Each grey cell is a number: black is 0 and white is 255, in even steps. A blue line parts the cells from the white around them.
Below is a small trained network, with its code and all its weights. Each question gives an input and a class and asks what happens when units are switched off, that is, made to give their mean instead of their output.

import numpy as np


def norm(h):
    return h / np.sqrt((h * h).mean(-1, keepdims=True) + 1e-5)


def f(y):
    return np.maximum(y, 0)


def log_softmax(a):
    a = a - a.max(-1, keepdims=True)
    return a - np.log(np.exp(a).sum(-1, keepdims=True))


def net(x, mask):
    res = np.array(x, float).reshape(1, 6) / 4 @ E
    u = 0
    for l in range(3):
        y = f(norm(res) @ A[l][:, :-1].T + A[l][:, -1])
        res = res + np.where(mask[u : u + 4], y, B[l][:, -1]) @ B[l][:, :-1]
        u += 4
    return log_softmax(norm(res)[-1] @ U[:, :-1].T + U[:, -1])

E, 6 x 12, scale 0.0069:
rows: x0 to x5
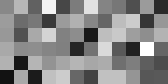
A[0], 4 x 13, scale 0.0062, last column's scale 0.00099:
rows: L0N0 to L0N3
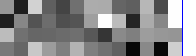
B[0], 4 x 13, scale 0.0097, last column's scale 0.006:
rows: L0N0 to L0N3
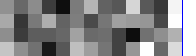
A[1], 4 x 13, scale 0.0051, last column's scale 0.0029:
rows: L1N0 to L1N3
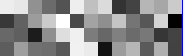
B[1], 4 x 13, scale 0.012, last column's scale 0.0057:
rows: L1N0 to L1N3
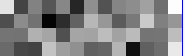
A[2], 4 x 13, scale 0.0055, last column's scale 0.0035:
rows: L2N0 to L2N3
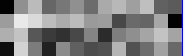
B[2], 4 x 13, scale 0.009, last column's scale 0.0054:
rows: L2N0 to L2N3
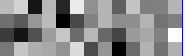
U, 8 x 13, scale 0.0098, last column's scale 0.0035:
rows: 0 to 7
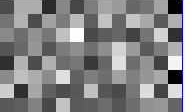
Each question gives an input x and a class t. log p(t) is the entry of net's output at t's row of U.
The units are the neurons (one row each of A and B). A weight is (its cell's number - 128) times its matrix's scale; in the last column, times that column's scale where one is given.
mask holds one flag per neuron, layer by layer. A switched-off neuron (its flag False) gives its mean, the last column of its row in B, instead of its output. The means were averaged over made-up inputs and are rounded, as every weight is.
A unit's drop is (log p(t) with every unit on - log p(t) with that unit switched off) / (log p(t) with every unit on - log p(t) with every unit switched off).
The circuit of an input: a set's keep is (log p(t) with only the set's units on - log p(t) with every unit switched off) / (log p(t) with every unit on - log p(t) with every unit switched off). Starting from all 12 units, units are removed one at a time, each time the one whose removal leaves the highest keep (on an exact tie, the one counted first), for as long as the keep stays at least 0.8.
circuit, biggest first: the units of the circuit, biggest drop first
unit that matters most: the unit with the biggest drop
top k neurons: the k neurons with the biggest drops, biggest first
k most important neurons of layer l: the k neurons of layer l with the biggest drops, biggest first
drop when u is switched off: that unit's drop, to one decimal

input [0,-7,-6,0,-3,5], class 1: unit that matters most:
L1N0
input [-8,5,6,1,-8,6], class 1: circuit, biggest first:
L2N3, L2N0, L1N0
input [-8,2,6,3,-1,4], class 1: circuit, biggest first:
L1N0, L2N0, L1N3
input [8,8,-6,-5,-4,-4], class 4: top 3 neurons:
L1N3, L0N3, L0N0
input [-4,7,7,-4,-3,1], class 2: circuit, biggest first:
L0N1, L2N3, L0N0, L1N0
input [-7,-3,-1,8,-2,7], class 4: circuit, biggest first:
L0N3, L1N0
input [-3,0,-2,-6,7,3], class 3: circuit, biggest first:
L1N2, L0N3, L2N2
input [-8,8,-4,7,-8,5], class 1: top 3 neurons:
L1N0, L2N3, L1N3
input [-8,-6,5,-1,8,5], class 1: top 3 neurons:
L2N0, L1N0, L1N1
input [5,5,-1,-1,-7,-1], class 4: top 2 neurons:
L1N3, L0N3
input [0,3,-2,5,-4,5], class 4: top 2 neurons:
L0N1, L0N3
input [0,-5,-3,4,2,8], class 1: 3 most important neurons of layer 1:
L1N0, L1N3, L1N2
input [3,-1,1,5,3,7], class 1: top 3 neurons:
L0N1, L1N0, L1N3
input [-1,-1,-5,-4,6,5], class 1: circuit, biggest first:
L1N0
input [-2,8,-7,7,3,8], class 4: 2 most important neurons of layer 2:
L2N3, L2N2
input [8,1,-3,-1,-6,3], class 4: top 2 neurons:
L1N0, L0N3
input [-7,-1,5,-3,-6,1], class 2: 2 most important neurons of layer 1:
L1N0, L1N2
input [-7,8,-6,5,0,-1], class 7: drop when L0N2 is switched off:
-0.1
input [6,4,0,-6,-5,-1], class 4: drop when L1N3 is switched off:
0.1
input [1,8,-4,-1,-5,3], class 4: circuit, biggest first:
L1N3
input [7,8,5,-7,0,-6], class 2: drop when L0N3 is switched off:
0.1
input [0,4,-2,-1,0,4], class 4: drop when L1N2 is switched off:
-0.1
